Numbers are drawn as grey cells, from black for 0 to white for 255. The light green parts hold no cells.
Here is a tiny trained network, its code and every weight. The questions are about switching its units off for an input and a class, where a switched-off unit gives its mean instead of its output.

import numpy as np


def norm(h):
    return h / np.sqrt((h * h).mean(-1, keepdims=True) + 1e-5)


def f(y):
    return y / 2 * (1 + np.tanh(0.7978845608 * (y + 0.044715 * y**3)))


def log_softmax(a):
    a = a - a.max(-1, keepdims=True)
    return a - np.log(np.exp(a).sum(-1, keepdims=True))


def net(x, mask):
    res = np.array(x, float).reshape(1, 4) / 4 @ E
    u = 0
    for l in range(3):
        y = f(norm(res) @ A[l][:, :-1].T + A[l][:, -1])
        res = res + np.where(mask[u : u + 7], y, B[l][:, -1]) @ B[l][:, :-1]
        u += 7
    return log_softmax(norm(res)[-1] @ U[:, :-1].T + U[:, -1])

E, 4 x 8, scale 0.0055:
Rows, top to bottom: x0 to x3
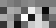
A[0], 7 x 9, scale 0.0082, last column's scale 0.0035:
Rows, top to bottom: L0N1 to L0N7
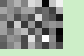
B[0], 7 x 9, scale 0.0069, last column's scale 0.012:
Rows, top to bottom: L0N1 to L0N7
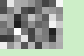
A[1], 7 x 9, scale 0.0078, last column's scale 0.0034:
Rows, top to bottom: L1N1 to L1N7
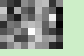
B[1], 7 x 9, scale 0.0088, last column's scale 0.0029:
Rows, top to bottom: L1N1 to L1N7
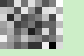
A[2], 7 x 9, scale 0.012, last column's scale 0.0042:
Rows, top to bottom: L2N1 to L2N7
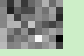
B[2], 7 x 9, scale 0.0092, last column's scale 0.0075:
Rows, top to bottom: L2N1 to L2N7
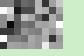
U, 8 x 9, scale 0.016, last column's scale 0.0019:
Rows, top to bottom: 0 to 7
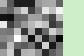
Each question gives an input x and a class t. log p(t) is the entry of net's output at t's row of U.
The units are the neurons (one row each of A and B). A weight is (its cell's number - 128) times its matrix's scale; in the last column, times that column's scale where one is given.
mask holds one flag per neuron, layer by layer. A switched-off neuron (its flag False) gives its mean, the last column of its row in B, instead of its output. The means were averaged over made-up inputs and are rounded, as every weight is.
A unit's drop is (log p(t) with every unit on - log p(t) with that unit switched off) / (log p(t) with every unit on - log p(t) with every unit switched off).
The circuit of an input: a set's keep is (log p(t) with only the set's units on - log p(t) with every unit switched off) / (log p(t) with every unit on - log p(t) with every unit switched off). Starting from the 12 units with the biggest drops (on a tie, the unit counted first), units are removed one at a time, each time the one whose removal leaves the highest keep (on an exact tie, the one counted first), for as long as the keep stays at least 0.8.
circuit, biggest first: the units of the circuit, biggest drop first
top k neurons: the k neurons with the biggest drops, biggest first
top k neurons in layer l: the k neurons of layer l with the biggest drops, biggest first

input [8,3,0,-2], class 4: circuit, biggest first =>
(L0N7 L2N4 L0N1)
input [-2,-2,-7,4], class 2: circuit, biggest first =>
(L0N6)
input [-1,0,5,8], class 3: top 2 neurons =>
(L0N1 L1N3)
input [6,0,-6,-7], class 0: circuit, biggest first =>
(L0N1 L0N4)
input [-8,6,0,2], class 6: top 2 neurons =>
(L0N4 L1N7)
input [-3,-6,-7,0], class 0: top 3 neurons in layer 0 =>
(L0N4 L0N1 L0N5)
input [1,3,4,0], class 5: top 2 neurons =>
(L0N5 L0N4)
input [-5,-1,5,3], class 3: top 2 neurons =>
(L0N1 L1N3)
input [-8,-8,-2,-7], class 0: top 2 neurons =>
(L0N1 L0N4)
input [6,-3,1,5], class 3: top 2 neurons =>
(L0N1 L0N3)
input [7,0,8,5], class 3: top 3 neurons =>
(L0N1 L1N3 L2N6)
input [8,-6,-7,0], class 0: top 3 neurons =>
(L0N4 L0N1 L2N2)
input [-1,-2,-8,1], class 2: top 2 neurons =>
(L0N6 L1N1)
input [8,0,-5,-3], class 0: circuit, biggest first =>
(L0N1)
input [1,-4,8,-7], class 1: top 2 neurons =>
(L1N2 L0N1)
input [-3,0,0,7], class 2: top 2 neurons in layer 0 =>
(L0N1 L0N6)
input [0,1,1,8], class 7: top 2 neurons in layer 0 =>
(L0N3 L0N5)
